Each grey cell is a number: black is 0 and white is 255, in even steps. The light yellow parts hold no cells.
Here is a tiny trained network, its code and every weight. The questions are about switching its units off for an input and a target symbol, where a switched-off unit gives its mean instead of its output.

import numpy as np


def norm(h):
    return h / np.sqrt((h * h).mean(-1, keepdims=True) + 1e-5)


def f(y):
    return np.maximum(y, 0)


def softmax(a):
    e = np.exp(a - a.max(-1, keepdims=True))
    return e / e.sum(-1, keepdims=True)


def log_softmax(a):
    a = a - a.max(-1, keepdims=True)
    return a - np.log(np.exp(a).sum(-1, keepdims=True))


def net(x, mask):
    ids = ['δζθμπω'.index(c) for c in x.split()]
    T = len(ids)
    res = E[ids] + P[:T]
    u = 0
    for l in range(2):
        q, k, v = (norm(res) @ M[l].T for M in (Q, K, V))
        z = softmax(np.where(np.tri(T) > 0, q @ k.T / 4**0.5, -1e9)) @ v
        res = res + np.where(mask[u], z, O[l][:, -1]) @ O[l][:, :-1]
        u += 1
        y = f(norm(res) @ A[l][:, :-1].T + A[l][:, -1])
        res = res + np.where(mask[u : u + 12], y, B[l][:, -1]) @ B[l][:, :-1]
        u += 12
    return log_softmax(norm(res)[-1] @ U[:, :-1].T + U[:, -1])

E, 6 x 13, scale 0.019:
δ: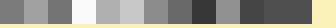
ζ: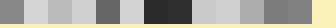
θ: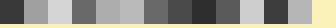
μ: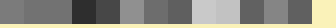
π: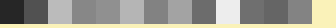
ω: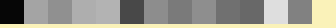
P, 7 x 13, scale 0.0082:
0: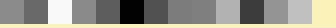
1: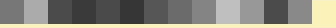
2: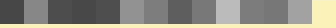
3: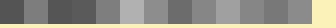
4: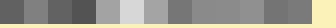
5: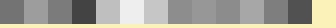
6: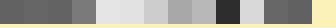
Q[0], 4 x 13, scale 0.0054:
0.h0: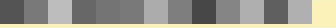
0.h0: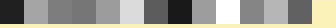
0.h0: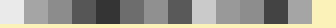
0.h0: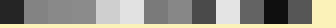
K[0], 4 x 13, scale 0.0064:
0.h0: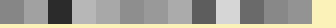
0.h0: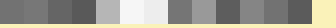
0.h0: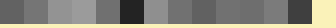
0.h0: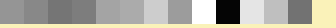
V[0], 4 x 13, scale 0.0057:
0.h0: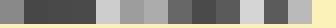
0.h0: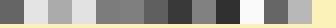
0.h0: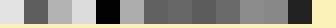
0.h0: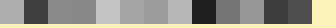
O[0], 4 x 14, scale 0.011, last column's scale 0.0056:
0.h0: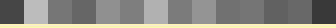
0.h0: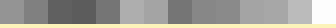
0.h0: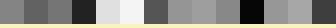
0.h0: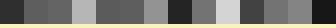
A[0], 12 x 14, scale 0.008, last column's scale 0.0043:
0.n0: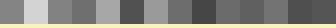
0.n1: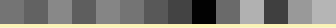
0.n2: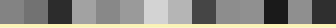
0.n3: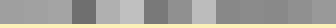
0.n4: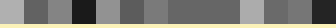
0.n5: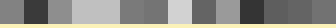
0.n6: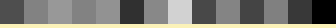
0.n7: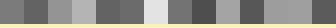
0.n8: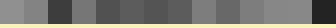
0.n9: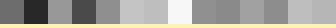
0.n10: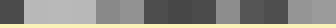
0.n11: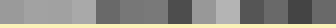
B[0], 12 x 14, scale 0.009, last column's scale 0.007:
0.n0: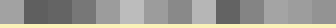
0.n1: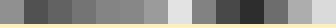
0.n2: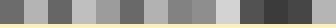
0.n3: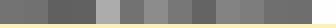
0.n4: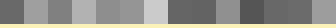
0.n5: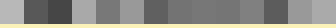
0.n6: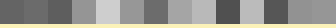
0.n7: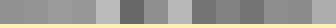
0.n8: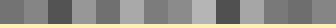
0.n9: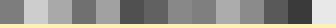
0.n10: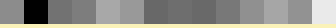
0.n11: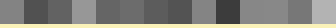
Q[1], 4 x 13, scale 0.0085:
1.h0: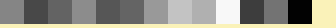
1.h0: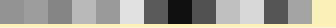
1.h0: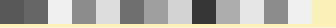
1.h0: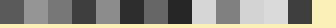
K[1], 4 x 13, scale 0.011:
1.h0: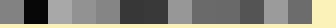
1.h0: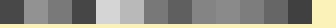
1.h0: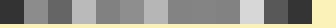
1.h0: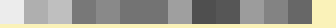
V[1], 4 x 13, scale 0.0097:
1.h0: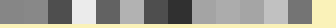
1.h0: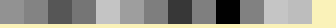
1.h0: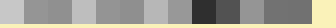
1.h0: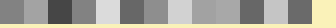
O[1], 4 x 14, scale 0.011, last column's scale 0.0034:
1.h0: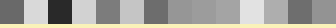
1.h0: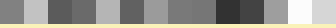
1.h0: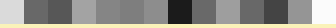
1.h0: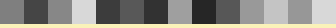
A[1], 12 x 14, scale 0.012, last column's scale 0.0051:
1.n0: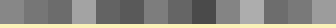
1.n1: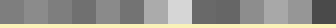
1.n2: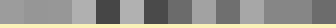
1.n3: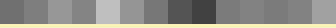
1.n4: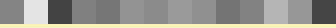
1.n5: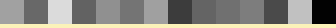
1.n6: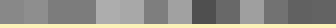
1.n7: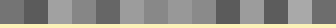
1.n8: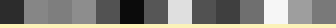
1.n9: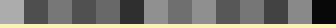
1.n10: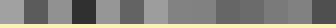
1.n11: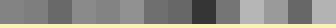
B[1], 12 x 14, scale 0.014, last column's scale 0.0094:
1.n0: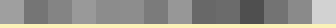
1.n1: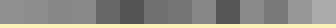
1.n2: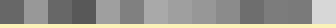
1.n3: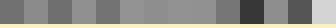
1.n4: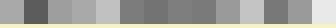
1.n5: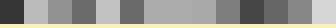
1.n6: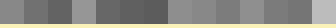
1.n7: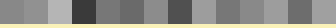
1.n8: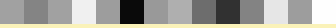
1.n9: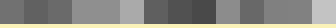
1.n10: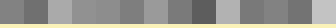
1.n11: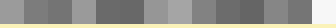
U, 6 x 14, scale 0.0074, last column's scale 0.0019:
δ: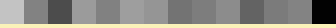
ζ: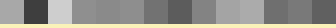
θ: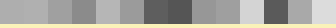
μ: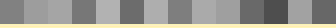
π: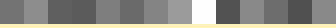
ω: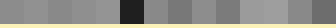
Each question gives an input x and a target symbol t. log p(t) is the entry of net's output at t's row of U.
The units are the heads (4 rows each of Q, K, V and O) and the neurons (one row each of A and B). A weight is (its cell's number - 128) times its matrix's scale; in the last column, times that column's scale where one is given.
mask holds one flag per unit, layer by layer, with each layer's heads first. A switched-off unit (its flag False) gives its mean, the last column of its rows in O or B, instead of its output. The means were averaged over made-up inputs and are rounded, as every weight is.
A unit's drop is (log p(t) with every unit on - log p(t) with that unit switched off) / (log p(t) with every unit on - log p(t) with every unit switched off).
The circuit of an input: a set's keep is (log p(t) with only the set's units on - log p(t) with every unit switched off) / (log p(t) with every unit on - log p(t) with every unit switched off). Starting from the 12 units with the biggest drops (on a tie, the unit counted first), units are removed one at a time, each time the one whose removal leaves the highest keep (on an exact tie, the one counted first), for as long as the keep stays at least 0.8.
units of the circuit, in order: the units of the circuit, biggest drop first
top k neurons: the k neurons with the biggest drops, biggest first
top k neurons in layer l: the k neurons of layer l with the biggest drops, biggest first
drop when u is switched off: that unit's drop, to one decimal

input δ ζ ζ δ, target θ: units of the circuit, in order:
1.h0; 0.h0; 1.n4; 1.n8
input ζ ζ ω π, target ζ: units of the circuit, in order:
1.h0; 0.h0
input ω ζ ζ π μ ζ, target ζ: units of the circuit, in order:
1.h0; 0.n9
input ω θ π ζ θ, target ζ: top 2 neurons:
0.n1; 0.n2
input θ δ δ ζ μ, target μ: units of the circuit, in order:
1.h0
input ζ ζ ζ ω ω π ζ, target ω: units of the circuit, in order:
0.h0; 1.h0; 0.n9; 1.n8
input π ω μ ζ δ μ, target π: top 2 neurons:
0.n5; 1.n4
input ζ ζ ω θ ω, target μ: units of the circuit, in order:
0.h0; 1.h0; 1.n8
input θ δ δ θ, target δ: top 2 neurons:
0.n2; 1.n8
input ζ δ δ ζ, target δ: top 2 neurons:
0.n9; 1.n8
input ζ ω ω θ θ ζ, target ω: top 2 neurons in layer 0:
0.n9; 0.n1
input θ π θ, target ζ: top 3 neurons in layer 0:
0.n1; 0.n10; 0.n9
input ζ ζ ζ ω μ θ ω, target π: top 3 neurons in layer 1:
1.n4; 1.n8; 1.n10
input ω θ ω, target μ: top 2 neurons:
0.n4; 1.n5
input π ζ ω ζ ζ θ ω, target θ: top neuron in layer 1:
1.n4
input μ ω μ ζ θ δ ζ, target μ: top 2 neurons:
0.n9; 1.n5
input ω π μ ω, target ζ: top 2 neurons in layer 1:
1.n5; 1.n8
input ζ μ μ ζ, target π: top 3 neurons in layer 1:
1.n2; 1.n4; 1.n8
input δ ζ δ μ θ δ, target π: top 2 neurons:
0.n5; 1.n8
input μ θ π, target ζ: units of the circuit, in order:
1.h0
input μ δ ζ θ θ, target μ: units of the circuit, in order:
1.h0; 1.n5
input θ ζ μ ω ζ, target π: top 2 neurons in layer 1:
1.n2; 1.n4
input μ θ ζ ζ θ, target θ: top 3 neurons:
0.n1; 1.n4; 1.n8
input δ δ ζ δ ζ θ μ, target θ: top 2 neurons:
1.n4; 1.n8
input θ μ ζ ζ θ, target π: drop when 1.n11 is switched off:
0.0
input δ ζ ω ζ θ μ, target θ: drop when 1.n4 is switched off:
0.3
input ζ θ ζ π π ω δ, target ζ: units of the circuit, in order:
1.h0
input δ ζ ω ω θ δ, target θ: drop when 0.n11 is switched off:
0.1
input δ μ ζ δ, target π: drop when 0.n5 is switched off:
0.1
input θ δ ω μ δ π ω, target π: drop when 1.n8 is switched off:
0.2
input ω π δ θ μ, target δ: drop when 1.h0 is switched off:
0.2
